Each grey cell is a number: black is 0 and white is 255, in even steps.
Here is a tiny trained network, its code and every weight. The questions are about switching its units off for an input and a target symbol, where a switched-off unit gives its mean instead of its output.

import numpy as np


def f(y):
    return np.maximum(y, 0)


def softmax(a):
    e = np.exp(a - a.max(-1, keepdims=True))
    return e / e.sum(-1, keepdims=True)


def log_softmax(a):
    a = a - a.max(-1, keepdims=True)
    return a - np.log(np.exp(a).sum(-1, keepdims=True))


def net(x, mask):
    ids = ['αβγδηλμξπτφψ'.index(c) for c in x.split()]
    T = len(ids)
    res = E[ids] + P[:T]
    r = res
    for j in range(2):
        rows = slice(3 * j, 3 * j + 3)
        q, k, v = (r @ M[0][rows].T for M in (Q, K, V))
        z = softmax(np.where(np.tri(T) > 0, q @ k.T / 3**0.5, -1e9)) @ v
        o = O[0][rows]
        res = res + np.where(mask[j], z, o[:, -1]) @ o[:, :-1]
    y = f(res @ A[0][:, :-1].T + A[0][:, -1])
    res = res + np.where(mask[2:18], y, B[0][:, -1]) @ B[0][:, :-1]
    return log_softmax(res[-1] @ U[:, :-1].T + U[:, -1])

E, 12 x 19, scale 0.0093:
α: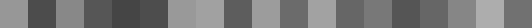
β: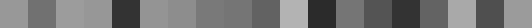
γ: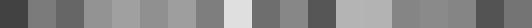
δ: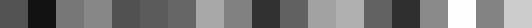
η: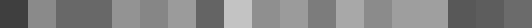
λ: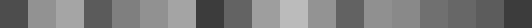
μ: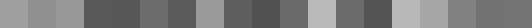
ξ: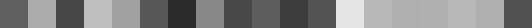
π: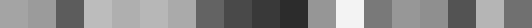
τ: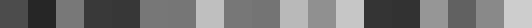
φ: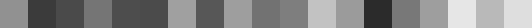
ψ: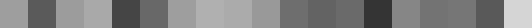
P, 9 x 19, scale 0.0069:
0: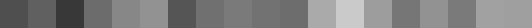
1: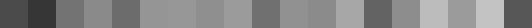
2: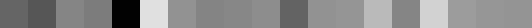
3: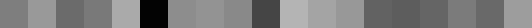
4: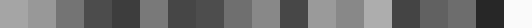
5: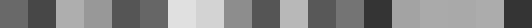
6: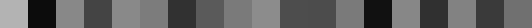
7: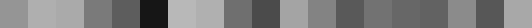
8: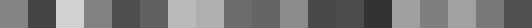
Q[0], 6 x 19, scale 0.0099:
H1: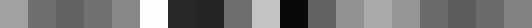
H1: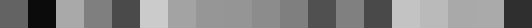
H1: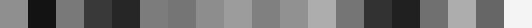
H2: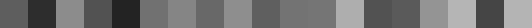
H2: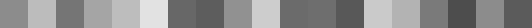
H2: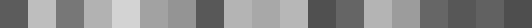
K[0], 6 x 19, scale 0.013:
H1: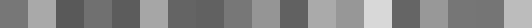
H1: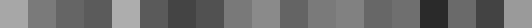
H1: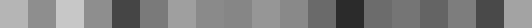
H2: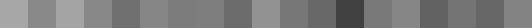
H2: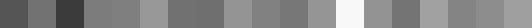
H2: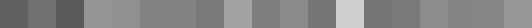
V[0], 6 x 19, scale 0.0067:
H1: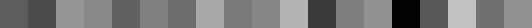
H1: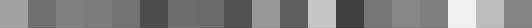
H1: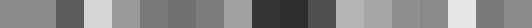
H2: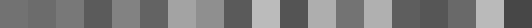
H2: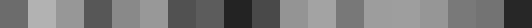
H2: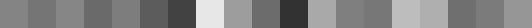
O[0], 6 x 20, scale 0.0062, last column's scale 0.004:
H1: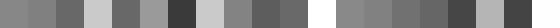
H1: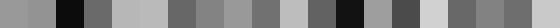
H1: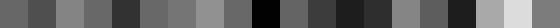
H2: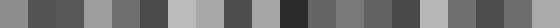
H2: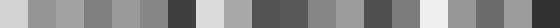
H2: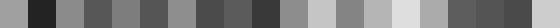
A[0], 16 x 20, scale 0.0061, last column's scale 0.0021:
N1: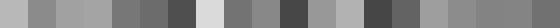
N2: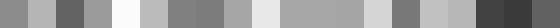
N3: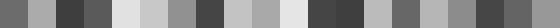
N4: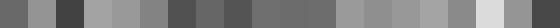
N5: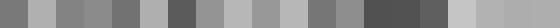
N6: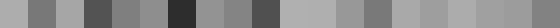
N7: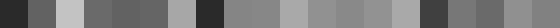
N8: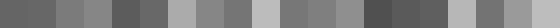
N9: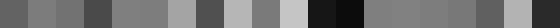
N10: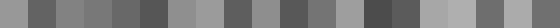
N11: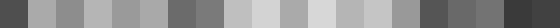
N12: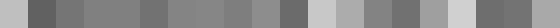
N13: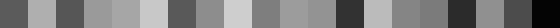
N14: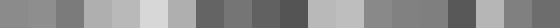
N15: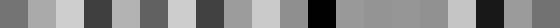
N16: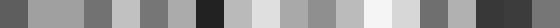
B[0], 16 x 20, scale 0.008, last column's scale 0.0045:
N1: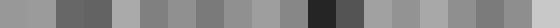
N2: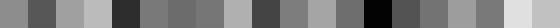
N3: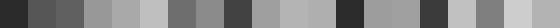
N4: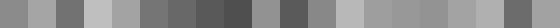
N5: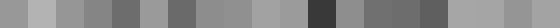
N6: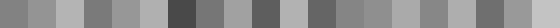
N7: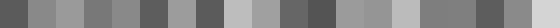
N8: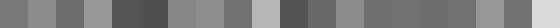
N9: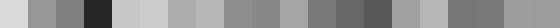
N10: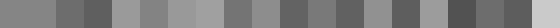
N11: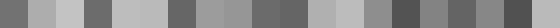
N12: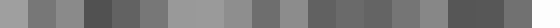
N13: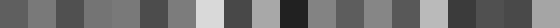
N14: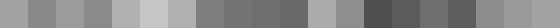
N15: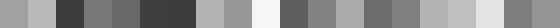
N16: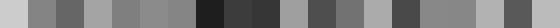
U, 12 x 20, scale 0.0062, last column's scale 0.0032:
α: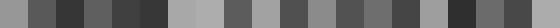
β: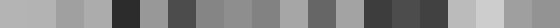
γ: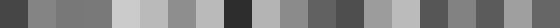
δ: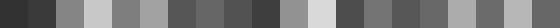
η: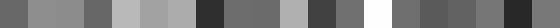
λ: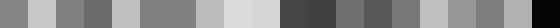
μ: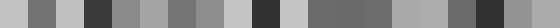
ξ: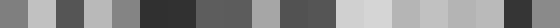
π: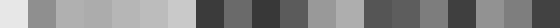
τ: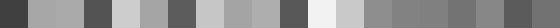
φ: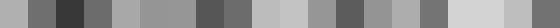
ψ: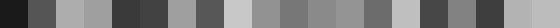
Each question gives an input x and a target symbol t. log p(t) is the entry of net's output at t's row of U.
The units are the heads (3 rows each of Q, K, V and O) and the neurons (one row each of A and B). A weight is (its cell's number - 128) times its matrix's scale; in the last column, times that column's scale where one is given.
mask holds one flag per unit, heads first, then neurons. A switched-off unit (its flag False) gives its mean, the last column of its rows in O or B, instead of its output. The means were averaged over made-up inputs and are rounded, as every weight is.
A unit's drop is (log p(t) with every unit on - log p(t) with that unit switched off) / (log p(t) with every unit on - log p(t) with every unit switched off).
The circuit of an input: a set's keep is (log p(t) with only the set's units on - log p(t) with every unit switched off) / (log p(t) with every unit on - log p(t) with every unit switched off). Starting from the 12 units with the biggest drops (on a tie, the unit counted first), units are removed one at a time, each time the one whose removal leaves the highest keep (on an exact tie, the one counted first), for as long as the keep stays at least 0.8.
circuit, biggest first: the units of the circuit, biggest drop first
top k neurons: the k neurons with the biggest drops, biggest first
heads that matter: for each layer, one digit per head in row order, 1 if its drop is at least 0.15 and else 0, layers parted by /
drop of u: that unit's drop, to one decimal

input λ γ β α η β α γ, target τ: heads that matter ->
10
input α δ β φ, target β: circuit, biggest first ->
H2; N5
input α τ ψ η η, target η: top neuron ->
N16
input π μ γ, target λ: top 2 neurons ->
N15; N9
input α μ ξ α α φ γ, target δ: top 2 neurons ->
N3; N2
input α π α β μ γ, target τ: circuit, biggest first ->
H1; N11; H2
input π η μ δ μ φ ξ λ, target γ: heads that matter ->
10
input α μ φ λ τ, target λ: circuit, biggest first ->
H2; N1
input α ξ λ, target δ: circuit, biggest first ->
H1; N3; N2
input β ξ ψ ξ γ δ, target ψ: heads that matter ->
01
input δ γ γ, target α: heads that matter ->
10
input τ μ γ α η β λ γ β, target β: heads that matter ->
01
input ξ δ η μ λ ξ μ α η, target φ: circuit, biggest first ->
H1; N3; N15
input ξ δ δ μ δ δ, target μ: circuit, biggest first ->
H2; N6
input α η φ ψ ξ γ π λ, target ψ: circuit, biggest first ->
H1; N7
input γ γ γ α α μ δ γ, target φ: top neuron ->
N3
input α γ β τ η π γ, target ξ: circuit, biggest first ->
H1; N15; N16
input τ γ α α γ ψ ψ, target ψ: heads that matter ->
01
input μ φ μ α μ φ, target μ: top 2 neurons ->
N6; N12
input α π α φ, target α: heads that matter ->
01
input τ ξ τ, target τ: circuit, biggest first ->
H1; N11
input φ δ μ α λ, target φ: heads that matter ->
10
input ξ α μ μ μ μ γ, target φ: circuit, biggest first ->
H1; N3; N15
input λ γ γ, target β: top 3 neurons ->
N2; N15; N16
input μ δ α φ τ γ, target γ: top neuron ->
N3
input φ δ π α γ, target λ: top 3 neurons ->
N15; N9; N7
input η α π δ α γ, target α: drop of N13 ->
0.5
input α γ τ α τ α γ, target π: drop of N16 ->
0.5
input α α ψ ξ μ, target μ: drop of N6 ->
0.2
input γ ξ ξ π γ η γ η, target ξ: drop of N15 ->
0.5
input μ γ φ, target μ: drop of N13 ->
0.0
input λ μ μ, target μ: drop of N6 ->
0.1
